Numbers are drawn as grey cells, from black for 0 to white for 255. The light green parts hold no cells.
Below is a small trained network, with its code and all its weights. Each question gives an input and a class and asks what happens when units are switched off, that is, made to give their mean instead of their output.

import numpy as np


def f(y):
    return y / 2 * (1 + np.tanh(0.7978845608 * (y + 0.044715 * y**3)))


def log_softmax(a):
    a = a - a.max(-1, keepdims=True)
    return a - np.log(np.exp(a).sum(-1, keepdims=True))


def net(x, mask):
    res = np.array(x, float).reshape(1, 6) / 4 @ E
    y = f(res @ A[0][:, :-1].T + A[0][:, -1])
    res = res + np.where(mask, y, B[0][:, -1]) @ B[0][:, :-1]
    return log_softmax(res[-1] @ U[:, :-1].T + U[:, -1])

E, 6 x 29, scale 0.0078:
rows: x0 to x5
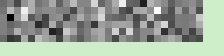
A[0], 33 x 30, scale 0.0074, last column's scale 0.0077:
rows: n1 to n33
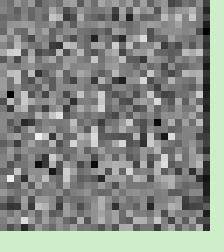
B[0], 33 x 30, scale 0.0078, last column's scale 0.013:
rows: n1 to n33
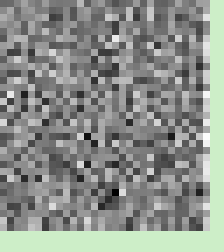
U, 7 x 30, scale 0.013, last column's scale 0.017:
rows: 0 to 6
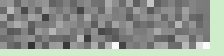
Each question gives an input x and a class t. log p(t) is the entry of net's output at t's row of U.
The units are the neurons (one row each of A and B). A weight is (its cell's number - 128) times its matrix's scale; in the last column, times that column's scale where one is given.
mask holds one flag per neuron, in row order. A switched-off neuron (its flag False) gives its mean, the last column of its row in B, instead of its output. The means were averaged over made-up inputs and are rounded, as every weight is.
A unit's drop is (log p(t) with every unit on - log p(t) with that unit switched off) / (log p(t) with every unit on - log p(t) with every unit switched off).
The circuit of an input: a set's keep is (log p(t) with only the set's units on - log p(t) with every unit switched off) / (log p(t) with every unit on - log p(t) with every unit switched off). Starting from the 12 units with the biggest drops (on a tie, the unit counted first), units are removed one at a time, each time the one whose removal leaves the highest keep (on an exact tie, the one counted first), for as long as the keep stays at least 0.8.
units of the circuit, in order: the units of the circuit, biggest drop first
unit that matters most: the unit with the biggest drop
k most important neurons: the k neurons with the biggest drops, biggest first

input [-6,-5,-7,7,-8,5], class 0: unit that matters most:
n23
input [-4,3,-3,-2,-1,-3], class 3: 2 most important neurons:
n14, n6
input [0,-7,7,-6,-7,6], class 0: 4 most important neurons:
n3, n17, n2, n26
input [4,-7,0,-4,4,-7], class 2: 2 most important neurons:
n18, n33
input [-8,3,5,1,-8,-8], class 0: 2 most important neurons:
n3, n23
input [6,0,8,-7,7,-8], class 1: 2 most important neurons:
n14, n16
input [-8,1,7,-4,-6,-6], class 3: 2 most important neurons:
n12, n6
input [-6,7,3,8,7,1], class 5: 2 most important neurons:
n24, n1
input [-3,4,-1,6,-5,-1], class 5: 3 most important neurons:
n24, n25, n7
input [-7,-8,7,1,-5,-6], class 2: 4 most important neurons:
n18, n33, n26, n21
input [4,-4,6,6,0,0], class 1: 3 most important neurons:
n14, n16, n20
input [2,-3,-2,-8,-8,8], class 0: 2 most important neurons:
n3, n17
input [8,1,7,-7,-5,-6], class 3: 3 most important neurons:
n21, n9, n26
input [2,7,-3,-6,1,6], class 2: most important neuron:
n15
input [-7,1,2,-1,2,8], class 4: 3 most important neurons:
n30, n29, n21
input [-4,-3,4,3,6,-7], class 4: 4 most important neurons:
n8, n11, n3, n23
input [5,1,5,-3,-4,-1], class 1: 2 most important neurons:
n14, n16
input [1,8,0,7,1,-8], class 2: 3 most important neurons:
n15, n32, n30
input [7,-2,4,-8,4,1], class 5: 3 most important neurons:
n20, n12, n6
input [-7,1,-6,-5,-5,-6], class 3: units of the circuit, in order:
n6
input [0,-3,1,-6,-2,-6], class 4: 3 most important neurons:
n8, n11, n24
